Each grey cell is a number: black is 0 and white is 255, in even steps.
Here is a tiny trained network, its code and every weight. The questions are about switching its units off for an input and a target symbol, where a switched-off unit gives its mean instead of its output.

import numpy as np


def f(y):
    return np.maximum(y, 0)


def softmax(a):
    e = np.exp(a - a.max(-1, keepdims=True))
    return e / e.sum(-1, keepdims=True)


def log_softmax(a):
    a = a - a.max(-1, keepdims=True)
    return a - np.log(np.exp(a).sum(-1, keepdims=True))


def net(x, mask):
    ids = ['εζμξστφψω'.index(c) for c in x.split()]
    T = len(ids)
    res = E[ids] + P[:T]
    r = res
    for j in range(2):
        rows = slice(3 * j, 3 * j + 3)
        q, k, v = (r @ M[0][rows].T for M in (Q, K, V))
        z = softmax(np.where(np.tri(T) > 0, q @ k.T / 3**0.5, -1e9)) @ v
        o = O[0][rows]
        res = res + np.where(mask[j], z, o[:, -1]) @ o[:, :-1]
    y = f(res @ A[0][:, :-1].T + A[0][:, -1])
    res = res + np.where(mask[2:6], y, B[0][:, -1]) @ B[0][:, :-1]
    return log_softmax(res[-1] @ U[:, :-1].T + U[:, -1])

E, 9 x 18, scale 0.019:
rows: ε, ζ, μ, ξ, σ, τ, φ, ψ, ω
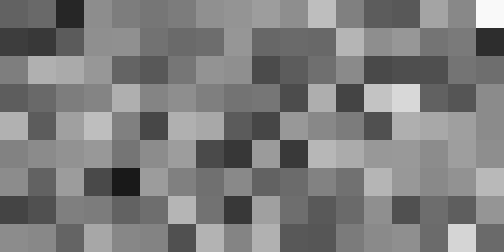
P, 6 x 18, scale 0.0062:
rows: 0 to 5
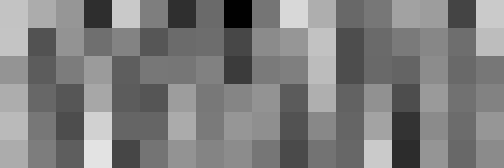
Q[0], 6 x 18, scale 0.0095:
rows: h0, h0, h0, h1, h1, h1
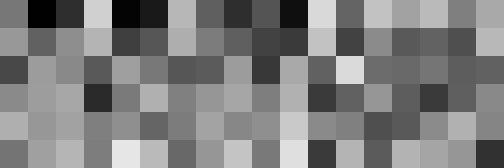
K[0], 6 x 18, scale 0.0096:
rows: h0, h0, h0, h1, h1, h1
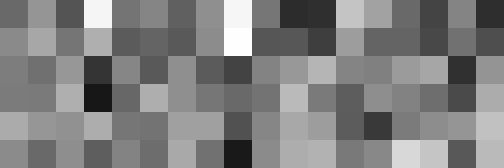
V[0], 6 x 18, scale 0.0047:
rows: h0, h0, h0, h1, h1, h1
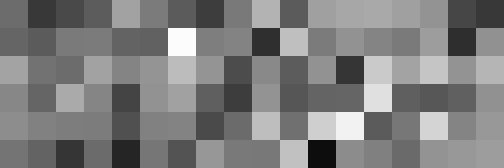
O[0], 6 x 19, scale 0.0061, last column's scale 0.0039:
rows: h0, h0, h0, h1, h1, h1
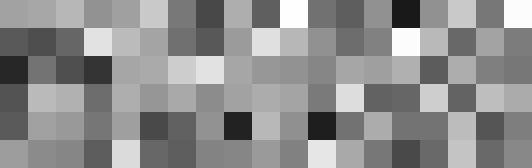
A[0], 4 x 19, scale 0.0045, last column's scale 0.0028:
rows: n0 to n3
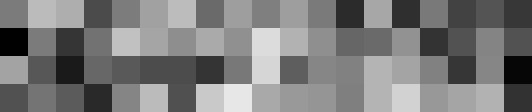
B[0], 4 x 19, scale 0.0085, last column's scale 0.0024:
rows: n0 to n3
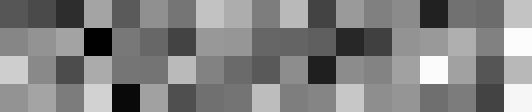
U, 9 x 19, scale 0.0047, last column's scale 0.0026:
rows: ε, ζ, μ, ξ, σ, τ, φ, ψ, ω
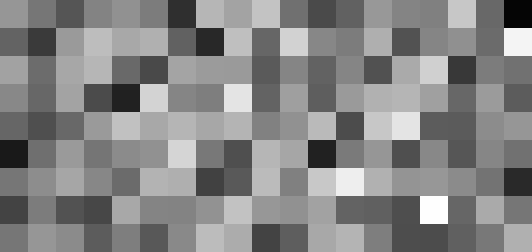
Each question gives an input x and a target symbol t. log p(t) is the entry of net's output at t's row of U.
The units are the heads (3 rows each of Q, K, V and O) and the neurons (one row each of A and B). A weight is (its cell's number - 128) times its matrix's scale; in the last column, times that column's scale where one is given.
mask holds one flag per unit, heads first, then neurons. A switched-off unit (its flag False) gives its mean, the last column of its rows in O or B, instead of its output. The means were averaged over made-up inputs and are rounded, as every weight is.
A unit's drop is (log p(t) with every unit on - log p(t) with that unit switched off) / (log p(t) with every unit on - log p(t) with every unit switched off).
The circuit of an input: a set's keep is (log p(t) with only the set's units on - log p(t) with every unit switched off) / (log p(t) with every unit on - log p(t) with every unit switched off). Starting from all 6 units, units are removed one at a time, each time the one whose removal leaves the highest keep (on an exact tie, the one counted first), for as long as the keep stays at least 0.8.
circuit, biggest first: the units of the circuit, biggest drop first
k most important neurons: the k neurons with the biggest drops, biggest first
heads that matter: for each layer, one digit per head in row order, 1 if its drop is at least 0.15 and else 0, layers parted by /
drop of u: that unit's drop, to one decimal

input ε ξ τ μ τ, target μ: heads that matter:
10
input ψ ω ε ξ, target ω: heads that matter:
10
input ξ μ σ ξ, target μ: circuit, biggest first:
h0, n2
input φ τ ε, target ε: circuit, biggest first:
h1, h0, n1
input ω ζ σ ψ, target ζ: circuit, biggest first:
h0
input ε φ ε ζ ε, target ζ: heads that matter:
10
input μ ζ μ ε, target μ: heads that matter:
10
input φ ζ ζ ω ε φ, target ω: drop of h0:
0.9
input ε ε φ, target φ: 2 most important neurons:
n3, n1
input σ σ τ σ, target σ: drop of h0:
0.8
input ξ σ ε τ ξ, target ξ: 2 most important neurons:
n3, n1
